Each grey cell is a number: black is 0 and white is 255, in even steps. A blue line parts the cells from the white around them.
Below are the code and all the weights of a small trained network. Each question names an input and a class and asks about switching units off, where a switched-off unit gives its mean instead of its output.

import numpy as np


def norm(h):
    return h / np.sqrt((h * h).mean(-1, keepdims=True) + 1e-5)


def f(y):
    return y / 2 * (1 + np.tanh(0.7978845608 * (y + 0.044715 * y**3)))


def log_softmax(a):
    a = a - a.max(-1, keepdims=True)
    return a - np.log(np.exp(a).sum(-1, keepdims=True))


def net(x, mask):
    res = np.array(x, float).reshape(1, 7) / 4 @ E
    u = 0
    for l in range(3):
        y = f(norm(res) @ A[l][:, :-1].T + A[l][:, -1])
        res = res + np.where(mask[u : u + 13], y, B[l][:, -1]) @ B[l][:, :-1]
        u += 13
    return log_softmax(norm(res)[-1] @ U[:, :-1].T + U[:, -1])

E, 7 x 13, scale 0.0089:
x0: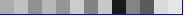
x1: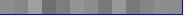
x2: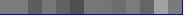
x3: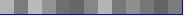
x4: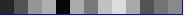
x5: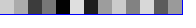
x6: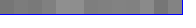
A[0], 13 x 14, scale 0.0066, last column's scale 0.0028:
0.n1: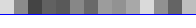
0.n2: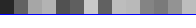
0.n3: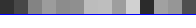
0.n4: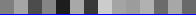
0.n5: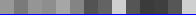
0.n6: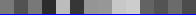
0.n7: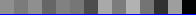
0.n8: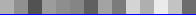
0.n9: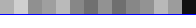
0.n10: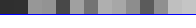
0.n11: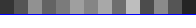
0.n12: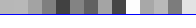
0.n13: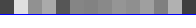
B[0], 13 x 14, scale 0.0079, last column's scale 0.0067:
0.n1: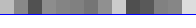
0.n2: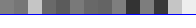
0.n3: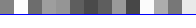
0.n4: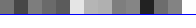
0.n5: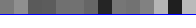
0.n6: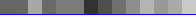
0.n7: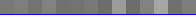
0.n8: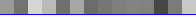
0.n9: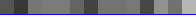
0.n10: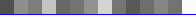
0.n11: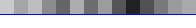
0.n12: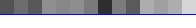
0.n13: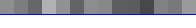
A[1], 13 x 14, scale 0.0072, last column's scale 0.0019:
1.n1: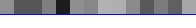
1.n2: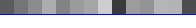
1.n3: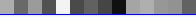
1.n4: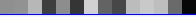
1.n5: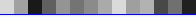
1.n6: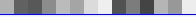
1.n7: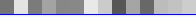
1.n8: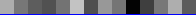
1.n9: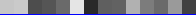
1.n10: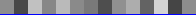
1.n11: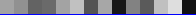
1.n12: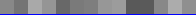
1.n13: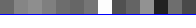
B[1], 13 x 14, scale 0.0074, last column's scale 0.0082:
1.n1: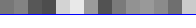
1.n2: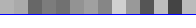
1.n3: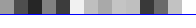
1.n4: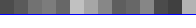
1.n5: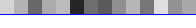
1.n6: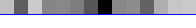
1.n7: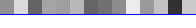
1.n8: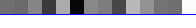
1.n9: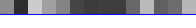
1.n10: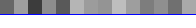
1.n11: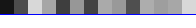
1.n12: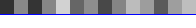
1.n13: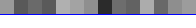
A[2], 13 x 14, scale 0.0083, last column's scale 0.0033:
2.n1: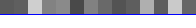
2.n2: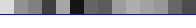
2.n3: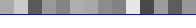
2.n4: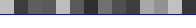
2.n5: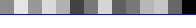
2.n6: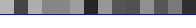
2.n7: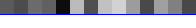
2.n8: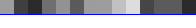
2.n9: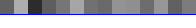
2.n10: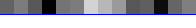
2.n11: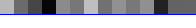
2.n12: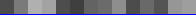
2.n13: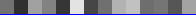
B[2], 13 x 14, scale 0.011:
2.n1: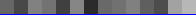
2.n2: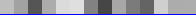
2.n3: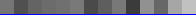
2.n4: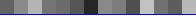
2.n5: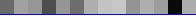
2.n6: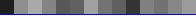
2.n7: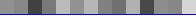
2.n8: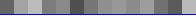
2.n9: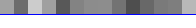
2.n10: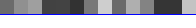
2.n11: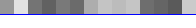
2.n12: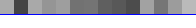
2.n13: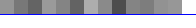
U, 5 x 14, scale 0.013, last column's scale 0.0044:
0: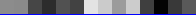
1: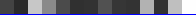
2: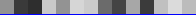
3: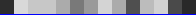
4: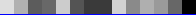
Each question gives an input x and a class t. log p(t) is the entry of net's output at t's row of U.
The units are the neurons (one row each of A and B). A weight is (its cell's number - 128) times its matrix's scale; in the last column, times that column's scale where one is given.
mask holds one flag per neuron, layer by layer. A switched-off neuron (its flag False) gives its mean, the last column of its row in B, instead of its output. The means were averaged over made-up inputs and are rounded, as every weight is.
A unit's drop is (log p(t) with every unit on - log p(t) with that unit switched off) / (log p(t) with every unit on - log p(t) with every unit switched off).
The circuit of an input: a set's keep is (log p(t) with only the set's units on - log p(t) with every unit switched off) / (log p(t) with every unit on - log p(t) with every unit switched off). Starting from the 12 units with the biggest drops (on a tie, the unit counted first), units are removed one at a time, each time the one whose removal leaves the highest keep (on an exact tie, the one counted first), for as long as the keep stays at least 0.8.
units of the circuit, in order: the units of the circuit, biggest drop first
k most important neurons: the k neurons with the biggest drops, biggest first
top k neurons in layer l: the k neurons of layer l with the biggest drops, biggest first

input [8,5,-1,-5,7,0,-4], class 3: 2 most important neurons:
[0.n3 1.n3]
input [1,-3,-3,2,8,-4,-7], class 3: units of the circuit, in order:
[0.n3]
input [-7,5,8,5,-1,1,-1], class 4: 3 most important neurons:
[2.n2 1.n3 0.n4]
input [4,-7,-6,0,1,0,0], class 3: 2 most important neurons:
[1.n3 0.n2]
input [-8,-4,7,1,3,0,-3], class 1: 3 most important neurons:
[1.n3 0.n6 0.n2]
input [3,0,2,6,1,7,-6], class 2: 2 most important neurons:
[0.n4 0.n3]
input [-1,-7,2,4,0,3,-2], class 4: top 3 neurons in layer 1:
[1.n5 1.n3 1.n6]
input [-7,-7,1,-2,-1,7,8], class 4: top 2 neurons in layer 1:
[1.n5 1.n3]
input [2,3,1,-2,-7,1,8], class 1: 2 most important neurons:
[1.n9 2.n4]
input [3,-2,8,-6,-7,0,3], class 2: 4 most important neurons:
[1.n3 0.n2 0.n4 0.n11]
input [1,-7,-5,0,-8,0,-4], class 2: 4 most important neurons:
[1.n3 0.n2 1.n11 0.n5]
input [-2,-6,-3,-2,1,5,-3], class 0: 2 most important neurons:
[0.n4 0.n3]
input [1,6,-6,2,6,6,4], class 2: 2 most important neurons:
[1.n6 0.n10]
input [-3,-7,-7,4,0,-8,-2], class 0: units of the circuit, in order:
[1.n11]
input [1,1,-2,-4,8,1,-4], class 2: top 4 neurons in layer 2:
[2.n11 2.n5 2.n8 2.n4]
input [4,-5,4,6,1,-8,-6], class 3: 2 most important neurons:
[0.n3 2.n5]
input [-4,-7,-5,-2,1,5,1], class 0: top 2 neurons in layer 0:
[0.n4 0.n3]
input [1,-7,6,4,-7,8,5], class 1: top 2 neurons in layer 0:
[0.n12 0.n4]
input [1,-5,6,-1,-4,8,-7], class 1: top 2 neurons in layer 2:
[2.n4 2.n6]
